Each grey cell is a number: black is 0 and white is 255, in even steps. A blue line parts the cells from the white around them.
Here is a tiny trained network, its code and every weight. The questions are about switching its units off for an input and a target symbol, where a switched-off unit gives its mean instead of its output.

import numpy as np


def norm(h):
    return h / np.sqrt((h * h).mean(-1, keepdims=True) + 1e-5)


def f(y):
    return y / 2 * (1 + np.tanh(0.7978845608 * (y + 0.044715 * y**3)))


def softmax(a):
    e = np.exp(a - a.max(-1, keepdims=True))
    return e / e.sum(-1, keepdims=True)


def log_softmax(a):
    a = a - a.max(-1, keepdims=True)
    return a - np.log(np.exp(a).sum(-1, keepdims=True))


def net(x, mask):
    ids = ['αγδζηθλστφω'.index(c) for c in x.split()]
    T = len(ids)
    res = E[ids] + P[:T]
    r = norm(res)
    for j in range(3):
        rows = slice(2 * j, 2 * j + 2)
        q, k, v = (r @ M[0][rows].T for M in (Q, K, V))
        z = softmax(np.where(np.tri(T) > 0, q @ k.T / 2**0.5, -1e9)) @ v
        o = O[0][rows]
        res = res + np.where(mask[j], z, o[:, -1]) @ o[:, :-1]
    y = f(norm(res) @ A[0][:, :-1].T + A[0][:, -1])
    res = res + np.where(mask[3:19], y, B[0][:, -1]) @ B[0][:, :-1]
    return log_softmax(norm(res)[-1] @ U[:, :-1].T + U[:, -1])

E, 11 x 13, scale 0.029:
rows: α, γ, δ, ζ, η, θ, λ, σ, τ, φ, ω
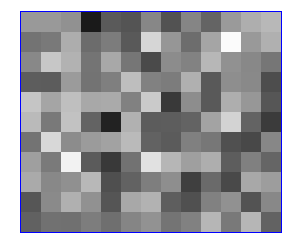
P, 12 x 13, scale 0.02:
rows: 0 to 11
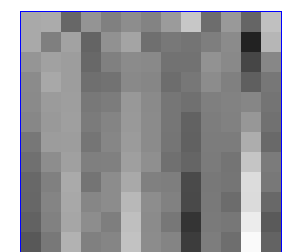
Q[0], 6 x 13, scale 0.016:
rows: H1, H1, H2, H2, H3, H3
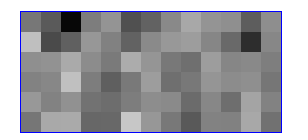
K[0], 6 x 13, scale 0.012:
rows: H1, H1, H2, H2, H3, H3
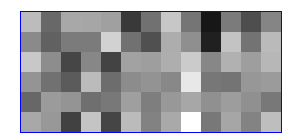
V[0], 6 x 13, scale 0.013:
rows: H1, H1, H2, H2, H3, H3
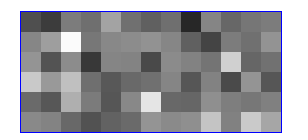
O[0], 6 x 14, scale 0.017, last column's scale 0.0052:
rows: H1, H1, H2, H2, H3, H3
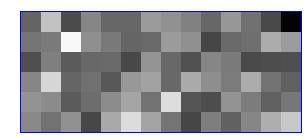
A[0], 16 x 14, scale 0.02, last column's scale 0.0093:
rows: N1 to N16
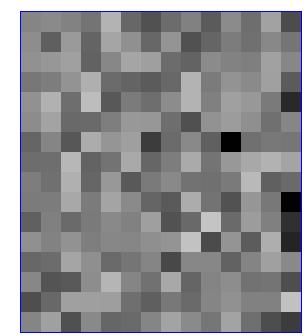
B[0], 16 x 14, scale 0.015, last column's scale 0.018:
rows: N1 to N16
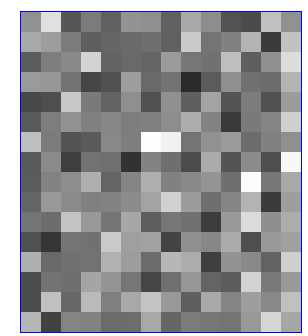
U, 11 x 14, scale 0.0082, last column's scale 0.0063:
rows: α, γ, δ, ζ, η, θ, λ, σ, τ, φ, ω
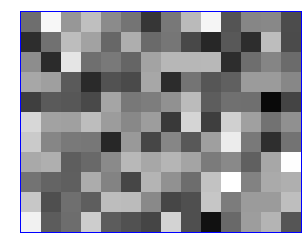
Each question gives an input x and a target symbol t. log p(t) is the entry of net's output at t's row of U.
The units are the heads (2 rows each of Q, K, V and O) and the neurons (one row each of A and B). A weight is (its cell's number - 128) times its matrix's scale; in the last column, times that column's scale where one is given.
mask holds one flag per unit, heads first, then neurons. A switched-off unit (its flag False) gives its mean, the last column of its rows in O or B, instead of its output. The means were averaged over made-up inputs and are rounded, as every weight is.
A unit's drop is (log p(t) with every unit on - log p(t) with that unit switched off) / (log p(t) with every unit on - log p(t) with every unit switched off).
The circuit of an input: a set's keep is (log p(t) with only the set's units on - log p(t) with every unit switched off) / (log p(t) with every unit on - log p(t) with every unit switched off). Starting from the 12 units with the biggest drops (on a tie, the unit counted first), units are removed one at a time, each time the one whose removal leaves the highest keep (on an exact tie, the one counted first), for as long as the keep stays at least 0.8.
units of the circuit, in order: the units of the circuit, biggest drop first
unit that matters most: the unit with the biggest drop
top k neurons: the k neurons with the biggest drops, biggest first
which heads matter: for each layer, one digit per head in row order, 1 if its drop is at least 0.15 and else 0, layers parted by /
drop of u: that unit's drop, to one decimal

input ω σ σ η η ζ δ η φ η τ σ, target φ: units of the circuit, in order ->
H1
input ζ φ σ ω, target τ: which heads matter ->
011
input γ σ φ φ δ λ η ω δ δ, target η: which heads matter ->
111
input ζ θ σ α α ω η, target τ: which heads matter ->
111
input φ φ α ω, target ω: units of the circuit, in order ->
H3; N16
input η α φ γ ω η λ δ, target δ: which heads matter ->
101
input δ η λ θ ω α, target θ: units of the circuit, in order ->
H3; N13
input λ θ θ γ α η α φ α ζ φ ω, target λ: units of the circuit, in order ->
H3; N4; N6
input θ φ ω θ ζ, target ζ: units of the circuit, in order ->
H2; N16; N3; H3
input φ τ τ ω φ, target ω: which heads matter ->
101
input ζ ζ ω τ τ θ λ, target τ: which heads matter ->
111
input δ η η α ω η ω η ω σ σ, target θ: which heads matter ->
101
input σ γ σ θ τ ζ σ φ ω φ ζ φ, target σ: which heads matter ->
111
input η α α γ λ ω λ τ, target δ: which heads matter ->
101
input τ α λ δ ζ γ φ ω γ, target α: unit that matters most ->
H2
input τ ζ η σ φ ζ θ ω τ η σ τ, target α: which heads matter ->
110
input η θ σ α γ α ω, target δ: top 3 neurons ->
N5; N16; N6
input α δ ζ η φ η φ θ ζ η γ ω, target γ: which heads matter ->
101
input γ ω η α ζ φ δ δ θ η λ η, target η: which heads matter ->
111
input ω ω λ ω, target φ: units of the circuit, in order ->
H3
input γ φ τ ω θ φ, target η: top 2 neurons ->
N2; N6
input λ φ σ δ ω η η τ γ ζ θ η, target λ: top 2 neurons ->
N4; N5
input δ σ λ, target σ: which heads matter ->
100
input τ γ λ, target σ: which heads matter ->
000
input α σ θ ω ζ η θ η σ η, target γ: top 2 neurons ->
N6; N3
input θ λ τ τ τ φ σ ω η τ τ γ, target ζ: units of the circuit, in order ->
H2; H1; N16; N15
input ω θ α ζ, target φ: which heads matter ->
100
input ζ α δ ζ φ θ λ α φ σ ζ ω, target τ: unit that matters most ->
H2
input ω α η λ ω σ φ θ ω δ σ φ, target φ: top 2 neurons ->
N2; N10
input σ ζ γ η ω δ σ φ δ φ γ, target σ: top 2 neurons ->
N6; N8
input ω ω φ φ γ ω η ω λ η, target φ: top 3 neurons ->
N13; N10; N11
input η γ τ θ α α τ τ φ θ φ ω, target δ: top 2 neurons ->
N5; N16
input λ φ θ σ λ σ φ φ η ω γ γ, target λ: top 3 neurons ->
N4; N5; N6
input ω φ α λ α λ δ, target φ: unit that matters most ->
H1
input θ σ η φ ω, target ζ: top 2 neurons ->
N16; N3
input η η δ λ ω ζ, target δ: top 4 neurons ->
N5; N16; N8; N4
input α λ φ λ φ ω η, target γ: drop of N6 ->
0.2
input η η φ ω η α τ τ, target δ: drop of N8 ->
0.1
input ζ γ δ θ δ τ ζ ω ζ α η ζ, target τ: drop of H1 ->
0.3
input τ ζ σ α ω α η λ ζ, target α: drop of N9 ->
0.0
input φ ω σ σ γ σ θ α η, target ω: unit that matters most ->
H3
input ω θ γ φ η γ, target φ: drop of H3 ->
0.2
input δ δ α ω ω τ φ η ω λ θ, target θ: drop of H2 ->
0.1
